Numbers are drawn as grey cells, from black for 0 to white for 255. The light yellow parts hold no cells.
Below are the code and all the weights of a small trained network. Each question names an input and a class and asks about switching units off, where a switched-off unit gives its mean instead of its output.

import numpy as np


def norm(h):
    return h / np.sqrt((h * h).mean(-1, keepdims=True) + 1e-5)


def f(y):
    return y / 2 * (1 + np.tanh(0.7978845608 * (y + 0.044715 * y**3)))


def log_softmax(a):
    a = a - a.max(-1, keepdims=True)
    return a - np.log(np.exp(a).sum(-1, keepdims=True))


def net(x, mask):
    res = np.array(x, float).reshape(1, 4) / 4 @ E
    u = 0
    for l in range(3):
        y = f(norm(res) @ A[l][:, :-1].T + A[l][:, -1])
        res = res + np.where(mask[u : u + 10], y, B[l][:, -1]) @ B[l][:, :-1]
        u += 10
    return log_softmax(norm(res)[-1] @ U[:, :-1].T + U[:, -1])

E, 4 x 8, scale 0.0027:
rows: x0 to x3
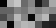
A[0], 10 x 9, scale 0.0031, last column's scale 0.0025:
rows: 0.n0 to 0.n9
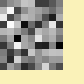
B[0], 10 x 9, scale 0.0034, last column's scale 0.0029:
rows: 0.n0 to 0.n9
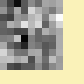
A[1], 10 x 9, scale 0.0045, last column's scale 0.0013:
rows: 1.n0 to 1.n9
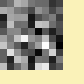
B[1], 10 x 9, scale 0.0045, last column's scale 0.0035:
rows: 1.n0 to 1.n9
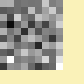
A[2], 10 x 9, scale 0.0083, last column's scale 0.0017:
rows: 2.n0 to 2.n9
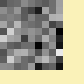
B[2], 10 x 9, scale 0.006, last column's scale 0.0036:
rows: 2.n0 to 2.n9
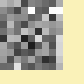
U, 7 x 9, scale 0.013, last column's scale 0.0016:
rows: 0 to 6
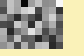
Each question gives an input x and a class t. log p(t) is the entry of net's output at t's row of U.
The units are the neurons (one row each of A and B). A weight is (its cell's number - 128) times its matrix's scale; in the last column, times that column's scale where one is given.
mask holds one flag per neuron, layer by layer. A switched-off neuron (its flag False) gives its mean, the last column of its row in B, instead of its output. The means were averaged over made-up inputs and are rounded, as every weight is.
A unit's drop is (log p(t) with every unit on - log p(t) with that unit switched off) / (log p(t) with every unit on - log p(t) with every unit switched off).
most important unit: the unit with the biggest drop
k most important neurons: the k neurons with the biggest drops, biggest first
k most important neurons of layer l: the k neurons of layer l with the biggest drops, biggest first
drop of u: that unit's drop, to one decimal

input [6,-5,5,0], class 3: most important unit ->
1.n2
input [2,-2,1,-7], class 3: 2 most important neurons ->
(1.n3 0.n3)
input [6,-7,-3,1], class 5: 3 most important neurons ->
(0.n6 1.n8 0.n2)
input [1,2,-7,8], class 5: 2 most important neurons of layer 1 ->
(1.n2 1.n7)
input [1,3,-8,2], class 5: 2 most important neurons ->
(0.n3 2.n1)
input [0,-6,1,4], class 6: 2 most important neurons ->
(0.n2 2.n1)
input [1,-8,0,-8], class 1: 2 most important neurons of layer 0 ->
(0.n3 0.n1)
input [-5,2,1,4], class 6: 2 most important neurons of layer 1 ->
(1.n9 1.n3)
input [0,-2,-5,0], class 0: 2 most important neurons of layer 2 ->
(2.n1 2.n8)
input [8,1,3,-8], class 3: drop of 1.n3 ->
0.1
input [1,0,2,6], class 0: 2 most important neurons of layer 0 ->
(0.n3 0.n6)
